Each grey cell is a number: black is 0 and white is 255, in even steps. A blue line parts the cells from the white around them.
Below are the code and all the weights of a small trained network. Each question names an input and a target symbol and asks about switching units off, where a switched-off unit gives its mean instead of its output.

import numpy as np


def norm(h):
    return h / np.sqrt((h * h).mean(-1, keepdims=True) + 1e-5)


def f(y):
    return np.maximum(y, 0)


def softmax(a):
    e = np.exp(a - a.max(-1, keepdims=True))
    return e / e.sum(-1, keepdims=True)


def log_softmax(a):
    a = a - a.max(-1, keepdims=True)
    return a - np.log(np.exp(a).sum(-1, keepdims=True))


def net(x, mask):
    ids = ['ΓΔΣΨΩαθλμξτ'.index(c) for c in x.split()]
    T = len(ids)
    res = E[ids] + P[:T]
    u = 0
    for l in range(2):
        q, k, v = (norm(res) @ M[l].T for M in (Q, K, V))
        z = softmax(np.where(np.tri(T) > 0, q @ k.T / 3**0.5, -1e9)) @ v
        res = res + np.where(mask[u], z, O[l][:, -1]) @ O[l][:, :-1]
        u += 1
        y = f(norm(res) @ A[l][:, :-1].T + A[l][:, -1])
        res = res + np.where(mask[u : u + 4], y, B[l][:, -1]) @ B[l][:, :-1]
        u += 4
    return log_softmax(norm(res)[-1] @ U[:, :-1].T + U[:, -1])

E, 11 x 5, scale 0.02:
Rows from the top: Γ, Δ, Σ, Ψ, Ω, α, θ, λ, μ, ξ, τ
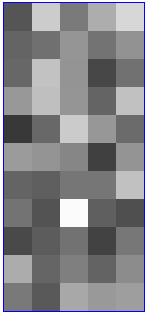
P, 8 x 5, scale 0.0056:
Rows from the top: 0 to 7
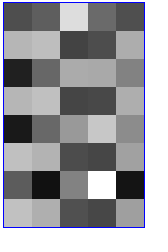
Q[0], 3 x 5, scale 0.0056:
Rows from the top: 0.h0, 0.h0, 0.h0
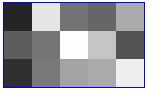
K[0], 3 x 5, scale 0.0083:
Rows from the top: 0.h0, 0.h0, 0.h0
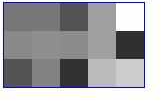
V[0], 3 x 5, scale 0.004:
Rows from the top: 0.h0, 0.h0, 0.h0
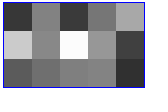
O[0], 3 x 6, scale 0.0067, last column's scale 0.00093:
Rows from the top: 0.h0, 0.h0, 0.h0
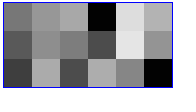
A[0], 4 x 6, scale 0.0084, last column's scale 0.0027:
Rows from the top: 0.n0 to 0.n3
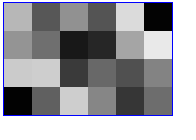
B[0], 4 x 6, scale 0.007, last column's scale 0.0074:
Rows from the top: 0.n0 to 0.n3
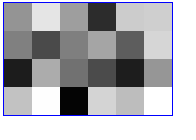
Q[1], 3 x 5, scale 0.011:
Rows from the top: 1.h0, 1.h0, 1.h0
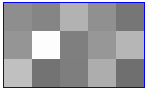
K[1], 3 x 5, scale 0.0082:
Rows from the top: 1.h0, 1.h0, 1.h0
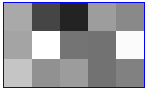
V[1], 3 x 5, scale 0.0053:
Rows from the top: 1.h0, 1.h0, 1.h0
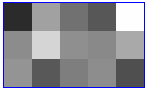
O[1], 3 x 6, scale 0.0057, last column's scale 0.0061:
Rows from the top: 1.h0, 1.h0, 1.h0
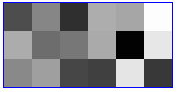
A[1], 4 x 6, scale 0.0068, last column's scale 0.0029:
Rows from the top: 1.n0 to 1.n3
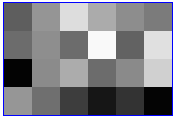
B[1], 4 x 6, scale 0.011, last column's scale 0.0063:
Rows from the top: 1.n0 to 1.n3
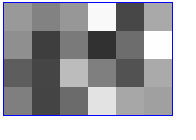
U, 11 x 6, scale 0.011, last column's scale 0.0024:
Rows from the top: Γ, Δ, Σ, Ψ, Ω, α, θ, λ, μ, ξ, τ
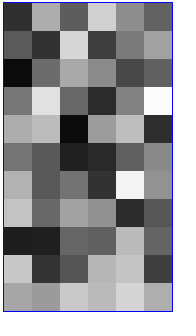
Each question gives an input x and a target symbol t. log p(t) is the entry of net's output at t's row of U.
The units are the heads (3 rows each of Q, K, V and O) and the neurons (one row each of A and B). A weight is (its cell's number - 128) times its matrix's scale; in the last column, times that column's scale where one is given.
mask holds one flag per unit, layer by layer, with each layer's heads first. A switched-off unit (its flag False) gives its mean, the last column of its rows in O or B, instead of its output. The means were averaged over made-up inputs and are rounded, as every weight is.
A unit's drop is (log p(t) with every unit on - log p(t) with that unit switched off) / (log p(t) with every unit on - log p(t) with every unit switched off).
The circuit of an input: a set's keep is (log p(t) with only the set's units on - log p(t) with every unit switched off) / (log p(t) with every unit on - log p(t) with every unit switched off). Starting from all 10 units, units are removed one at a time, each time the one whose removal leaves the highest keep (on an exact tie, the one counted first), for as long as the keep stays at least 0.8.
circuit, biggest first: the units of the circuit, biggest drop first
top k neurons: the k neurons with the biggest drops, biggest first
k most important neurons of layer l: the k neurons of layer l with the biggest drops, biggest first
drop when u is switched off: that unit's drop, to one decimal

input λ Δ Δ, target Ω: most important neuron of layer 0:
(0.n3)
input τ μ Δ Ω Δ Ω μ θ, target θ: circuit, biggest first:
(0.n3 0.n0)
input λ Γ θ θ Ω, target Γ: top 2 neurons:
(0.n3 0.n1)
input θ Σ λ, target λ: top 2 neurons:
(1.n1 0.n3)
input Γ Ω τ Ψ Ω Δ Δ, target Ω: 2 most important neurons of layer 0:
(0.n3 0.n1)
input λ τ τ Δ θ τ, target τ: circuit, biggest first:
(0.n3 1.n1 0.n0)
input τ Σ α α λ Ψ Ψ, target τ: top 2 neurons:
(0.n3 0.n0)
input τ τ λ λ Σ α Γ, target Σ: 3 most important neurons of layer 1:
(1.n1 1.n2 1.n3)
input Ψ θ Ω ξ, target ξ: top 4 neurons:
(1.n3 0.n3 0.n1 1.n1)
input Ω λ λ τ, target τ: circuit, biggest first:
(0.n3 0.n0 1.n1)
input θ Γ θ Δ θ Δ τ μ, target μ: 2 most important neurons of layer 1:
(1.n3 1.n1)
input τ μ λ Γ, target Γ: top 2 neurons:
(0.n3 0.n0)
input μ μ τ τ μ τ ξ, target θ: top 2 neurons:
(0.n3 1.n0)
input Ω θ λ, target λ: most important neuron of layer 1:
(1.n1)
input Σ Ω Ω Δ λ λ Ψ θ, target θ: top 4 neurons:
(0.n3 0.n0 1.n1 0.n1)
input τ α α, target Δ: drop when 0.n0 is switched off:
0.1
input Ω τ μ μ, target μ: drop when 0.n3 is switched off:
0.4
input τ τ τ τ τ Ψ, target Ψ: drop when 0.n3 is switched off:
0.4
